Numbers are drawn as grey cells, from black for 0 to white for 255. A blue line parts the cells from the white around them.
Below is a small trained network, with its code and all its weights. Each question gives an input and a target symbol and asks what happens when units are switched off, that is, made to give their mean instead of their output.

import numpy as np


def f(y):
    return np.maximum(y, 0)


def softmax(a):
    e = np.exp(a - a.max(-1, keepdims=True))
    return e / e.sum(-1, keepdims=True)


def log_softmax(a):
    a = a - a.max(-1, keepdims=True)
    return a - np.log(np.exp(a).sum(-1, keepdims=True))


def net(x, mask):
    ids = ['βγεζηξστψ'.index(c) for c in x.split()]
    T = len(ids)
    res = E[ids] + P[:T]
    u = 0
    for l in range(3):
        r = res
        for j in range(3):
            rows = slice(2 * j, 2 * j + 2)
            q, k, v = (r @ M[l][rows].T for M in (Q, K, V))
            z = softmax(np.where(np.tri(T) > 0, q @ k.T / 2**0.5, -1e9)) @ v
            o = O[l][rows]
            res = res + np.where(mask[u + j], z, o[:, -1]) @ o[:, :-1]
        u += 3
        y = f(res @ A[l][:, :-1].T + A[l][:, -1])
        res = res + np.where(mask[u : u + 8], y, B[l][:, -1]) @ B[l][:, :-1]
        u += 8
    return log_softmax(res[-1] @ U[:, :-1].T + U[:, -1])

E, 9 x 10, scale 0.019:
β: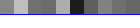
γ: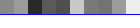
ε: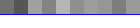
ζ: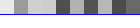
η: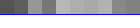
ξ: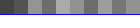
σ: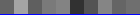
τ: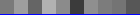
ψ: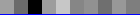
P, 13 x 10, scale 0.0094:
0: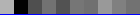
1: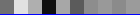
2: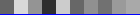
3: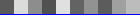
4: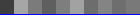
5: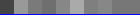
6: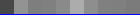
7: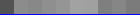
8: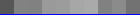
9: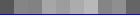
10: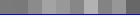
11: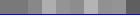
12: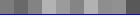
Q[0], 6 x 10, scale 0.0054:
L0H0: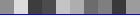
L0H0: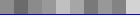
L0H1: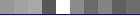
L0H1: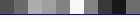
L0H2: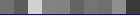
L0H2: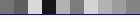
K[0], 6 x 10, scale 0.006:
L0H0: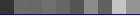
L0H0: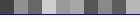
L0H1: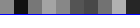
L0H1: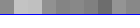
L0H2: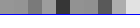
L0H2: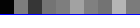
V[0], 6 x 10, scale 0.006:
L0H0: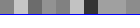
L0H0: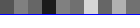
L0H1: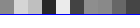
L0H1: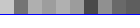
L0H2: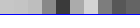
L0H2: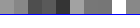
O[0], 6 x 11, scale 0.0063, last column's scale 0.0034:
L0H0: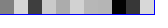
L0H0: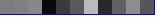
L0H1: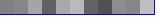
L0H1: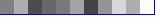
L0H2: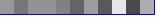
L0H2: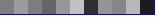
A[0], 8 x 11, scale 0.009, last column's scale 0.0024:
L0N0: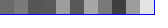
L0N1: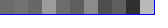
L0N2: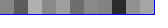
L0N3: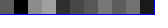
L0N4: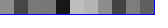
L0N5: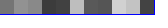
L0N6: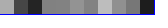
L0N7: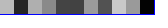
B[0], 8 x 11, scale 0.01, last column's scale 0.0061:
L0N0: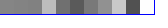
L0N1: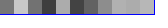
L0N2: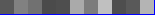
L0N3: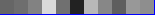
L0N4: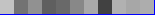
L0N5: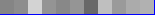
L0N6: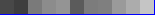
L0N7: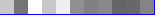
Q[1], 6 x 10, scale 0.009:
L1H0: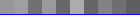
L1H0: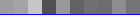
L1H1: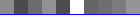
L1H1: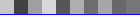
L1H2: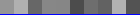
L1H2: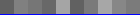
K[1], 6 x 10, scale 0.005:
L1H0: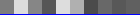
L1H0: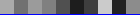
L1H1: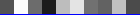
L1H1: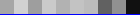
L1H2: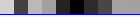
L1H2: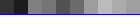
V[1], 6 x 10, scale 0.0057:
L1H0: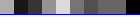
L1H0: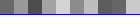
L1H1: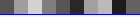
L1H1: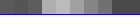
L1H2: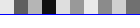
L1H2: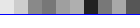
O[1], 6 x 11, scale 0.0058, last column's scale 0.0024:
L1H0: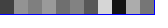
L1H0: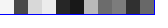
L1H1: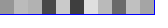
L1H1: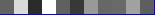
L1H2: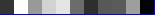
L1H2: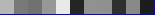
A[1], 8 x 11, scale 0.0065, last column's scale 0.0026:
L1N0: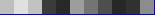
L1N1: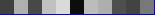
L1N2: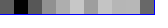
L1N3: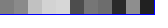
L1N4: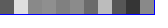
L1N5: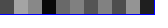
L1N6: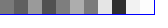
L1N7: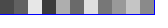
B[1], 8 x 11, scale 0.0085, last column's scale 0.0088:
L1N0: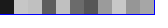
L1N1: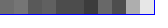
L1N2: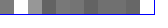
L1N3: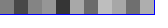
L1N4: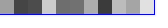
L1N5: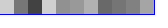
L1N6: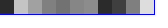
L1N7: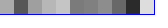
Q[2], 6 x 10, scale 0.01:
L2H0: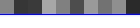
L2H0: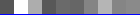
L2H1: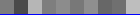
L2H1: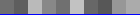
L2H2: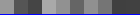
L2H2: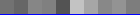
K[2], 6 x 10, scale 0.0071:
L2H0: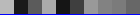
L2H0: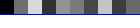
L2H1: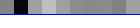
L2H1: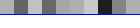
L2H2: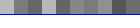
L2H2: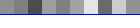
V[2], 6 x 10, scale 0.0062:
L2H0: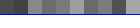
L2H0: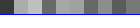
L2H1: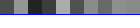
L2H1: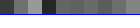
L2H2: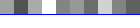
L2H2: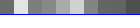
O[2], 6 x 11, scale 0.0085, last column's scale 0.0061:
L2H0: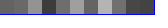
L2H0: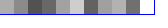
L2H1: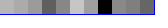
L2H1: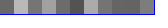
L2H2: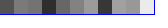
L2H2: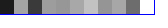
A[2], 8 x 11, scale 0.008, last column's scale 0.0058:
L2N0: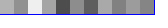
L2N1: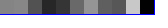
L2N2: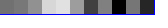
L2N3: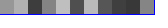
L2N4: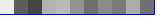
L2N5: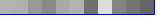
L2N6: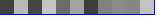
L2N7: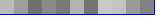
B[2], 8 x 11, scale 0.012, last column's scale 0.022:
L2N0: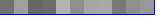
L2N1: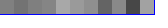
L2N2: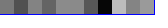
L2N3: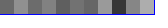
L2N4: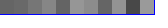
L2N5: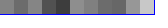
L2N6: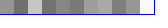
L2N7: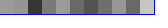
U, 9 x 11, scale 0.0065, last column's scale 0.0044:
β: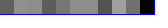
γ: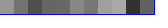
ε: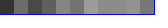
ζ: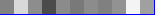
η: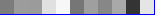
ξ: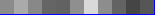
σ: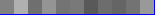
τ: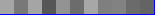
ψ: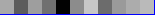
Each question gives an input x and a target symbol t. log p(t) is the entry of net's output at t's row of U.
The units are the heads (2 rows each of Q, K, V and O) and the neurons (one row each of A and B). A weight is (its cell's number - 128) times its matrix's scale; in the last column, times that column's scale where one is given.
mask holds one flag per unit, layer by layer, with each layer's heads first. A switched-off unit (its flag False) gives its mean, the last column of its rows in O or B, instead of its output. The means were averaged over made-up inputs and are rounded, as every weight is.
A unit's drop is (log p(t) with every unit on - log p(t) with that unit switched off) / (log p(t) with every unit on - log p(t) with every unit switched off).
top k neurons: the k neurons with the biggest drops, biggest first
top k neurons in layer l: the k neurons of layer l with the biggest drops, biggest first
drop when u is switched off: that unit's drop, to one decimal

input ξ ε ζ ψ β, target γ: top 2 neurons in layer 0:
L0N3; L0N2
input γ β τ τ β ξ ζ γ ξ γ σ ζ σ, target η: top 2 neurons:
L0N4; L2N5
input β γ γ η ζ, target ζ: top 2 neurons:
L1N0; L0N0
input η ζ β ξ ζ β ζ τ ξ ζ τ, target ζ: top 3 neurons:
L0N1; L1N1; L0N7
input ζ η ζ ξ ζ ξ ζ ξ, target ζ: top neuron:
L1N2
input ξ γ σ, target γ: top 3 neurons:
L0N3; L1N6; L0N2
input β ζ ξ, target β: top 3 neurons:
L2N2; L1N7; L1N1
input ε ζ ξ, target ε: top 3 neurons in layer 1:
L1N7; L1N3; L1N2
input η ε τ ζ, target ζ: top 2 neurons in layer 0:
L0N0; L0N3
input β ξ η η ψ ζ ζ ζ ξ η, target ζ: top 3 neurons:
L1N2; L2N6; L2N1
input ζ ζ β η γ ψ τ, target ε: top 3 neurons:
L1N2; L0N6; L0N1
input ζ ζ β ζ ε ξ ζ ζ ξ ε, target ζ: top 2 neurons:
L1N2; L2N6
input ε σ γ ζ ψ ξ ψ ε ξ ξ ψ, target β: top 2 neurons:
L0N7; L1N1
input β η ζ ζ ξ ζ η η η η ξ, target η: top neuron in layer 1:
L1N4
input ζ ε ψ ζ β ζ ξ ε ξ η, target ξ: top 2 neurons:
L1N2; L0N1
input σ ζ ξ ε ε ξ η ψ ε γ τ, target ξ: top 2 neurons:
L0N3; L2N3
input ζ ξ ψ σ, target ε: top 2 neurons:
L1N2; L1N1
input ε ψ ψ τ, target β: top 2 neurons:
L0N7; L2N1
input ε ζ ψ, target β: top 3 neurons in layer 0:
L0N7; L0N3; L0N4
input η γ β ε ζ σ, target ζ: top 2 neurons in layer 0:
L0N7; L0N1
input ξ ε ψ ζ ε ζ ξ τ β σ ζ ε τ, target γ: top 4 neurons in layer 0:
L0N3; L0N2; L0N1; L0N6
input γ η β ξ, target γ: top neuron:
L1N4
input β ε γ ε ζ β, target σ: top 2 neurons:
L2N3; L1N1
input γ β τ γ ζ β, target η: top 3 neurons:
L0N4; L2N5; L0N6
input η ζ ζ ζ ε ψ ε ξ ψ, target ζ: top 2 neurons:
L0N7; L1N1
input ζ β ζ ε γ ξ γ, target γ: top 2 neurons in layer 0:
L0N5; L0N4
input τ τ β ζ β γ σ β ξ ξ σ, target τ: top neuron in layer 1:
L1N1
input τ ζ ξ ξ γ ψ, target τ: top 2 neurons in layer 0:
L0N7; L0N3
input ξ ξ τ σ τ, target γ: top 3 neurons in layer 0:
L0N3; L0N2; L0N1
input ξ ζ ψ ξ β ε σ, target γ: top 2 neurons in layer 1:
L1N6; L1N2
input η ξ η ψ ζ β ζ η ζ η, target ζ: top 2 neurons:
L1N2; L2N1
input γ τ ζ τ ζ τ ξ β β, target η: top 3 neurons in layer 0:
L0N4; L0N6; L0N5
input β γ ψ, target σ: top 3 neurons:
L2N3; L2N6; L1N1
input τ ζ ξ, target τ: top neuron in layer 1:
L1N7
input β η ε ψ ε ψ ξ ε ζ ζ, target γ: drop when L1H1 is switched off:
0.1
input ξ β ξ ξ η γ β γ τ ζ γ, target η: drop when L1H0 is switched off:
0.4
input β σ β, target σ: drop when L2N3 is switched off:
0.3
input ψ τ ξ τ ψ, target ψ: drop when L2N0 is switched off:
0.0
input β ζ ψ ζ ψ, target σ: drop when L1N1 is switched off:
0.3
